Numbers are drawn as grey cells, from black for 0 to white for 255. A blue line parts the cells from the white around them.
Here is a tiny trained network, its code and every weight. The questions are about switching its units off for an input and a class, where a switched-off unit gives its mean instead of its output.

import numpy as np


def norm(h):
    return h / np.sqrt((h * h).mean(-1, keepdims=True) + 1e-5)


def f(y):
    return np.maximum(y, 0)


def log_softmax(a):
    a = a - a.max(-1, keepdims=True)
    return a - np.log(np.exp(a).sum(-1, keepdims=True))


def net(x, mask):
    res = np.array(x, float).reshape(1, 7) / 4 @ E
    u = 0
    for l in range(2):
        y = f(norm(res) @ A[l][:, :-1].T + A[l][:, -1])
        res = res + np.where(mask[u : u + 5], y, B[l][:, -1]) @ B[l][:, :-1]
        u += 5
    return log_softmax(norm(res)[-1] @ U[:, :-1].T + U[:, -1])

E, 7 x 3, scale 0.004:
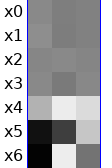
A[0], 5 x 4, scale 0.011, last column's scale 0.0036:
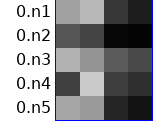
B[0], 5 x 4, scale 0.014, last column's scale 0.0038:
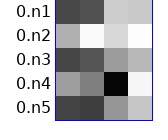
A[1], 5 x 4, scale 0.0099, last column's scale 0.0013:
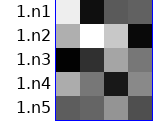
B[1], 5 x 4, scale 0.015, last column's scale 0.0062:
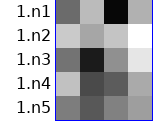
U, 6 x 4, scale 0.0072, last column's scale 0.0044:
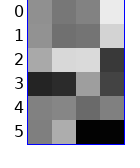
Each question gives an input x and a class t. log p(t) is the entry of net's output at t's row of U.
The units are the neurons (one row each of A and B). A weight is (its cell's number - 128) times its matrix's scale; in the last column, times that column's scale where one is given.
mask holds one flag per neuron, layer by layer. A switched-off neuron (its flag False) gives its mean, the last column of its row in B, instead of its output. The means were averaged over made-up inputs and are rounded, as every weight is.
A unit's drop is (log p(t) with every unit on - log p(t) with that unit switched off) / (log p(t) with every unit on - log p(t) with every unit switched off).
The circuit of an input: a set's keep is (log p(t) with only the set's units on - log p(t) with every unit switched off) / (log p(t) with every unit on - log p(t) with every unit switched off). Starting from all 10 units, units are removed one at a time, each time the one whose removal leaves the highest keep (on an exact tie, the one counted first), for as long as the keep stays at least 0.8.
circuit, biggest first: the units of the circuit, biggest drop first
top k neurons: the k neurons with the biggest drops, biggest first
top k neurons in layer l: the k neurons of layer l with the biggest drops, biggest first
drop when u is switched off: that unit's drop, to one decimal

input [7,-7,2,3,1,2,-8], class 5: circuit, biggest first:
1.n1
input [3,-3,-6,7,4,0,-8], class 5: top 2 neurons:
0.n2, 1.n1
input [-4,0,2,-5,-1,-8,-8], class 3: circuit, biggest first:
0.n3, 0.n5, 1.n2
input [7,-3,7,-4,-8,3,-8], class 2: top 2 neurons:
0.n2, 0.n4
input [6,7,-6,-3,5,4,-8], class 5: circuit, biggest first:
0.n2, 1.n1
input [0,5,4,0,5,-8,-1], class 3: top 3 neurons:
0.n2, 0.n3, 0.n1
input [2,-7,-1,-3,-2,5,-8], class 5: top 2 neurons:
1.n1, 0.n1
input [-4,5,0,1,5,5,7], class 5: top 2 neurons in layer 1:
1.n2, 1.n3
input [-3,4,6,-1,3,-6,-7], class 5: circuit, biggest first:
1.n1, 0.n2
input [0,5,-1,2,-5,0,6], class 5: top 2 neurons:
0.n4, 0.n1
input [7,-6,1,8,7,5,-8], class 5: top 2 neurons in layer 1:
1.n1, 1.n3
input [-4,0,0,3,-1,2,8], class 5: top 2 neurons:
0.n4, 1.n3
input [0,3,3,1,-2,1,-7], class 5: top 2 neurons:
1.n1, 0.n2
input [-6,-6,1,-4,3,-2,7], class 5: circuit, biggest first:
0.n4
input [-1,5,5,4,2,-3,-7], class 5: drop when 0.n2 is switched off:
0.8
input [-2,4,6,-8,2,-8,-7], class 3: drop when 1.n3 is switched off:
0.2
